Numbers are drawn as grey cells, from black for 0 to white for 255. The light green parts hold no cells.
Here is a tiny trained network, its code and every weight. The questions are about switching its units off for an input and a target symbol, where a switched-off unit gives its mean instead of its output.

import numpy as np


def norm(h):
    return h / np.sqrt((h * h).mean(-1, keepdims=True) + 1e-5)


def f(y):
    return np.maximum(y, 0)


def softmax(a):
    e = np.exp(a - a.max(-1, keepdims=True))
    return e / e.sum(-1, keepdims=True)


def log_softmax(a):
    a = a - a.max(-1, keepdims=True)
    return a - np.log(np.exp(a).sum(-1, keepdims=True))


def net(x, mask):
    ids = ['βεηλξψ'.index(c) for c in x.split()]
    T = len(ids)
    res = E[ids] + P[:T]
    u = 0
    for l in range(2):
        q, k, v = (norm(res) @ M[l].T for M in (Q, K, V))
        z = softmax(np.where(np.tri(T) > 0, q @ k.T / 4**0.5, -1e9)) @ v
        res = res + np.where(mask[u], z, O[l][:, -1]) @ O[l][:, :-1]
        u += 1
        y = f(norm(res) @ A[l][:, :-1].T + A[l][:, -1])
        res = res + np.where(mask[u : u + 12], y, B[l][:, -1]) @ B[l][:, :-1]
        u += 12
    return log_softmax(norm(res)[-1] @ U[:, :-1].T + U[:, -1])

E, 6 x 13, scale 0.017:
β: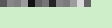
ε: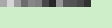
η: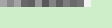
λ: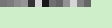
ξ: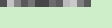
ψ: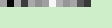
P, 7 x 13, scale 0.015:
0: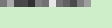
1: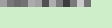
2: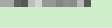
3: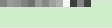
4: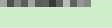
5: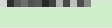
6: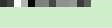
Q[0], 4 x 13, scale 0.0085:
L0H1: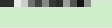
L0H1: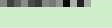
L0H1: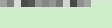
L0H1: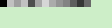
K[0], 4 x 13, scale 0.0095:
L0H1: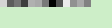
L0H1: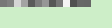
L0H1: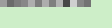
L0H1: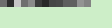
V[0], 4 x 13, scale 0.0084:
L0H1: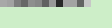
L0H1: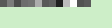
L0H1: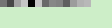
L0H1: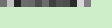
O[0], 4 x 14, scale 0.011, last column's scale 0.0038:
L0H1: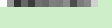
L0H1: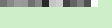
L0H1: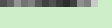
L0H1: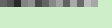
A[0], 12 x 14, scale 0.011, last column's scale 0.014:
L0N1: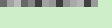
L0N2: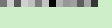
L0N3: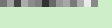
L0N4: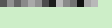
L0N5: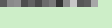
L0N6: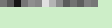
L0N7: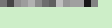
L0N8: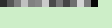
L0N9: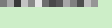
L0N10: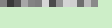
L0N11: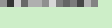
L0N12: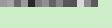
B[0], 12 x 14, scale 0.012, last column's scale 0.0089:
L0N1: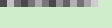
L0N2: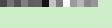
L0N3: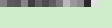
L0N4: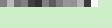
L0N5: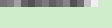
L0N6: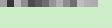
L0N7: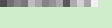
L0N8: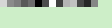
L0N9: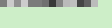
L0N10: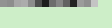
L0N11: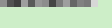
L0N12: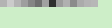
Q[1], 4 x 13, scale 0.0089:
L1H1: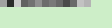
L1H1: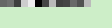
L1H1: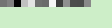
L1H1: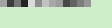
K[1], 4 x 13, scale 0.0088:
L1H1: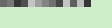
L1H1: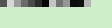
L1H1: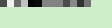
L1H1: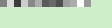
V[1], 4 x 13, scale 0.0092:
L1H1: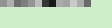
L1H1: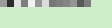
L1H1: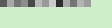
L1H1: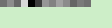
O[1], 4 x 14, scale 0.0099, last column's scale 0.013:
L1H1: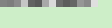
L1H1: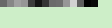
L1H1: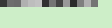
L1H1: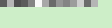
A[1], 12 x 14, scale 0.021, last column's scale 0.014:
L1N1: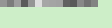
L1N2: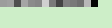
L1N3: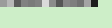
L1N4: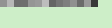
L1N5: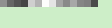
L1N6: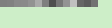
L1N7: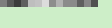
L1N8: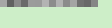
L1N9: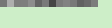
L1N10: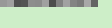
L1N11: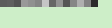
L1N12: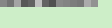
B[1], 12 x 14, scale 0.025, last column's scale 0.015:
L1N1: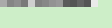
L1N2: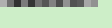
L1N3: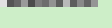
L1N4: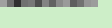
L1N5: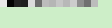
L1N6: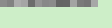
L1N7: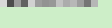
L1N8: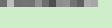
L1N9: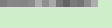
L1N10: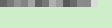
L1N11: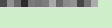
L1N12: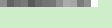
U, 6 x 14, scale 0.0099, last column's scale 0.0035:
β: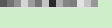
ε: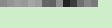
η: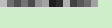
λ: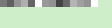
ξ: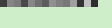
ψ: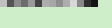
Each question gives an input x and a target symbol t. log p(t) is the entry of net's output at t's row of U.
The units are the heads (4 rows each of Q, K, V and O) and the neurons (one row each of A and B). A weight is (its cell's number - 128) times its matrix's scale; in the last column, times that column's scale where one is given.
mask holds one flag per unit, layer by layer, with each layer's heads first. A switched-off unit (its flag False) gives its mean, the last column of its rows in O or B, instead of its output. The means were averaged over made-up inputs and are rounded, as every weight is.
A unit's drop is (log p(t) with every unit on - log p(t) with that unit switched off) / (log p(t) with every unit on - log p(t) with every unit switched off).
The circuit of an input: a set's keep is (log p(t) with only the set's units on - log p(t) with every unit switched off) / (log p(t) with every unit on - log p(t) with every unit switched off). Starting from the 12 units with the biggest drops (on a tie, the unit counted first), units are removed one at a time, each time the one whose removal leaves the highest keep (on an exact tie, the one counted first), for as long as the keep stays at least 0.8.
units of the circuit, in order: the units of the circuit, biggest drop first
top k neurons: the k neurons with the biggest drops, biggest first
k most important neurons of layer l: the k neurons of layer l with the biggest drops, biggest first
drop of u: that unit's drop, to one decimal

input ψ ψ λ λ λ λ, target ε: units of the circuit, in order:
L0H1, L1N5
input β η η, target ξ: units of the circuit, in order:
L0H1, L1N11
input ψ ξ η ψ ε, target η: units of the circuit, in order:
L0H1, L1N5
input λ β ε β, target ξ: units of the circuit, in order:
L0H1, L1N11
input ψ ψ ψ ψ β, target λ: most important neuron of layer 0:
L0N4
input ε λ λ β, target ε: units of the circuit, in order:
L0H1, L1N5
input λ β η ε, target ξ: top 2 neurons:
L1N11, L0N4
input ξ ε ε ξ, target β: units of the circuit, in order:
L0H1, L0N10, L1H1
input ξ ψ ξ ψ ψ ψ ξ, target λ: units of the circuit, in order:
L0H1, L1N5, L0N1, L1N6
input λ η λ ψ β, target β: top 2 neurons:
L0N12, L1N5
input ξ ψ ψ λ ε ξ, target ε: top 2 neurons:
L1N5, L1N12
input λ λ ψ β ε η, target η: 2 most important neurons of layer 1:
L1N10, L1N5
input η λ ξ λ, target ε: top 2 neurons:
L1N1, L1N5
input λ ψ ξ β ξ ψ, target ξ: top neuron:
L0N4
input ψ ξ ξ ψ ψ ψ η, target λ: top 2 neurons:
L1N5, L1N1
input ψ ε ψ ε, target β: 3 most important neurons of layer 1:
L1N5, L1N11, L1N1
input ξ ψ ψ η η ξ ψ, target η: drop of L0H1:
0.2
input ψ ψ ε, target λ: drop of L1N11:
0.0
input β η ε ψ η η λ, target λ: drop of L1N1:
0.1
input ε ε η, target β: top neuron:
L0N10
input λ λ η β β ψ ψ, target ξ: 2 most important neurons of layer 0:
L0N11, L0N4
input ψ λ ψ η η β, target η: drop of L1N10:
0.2
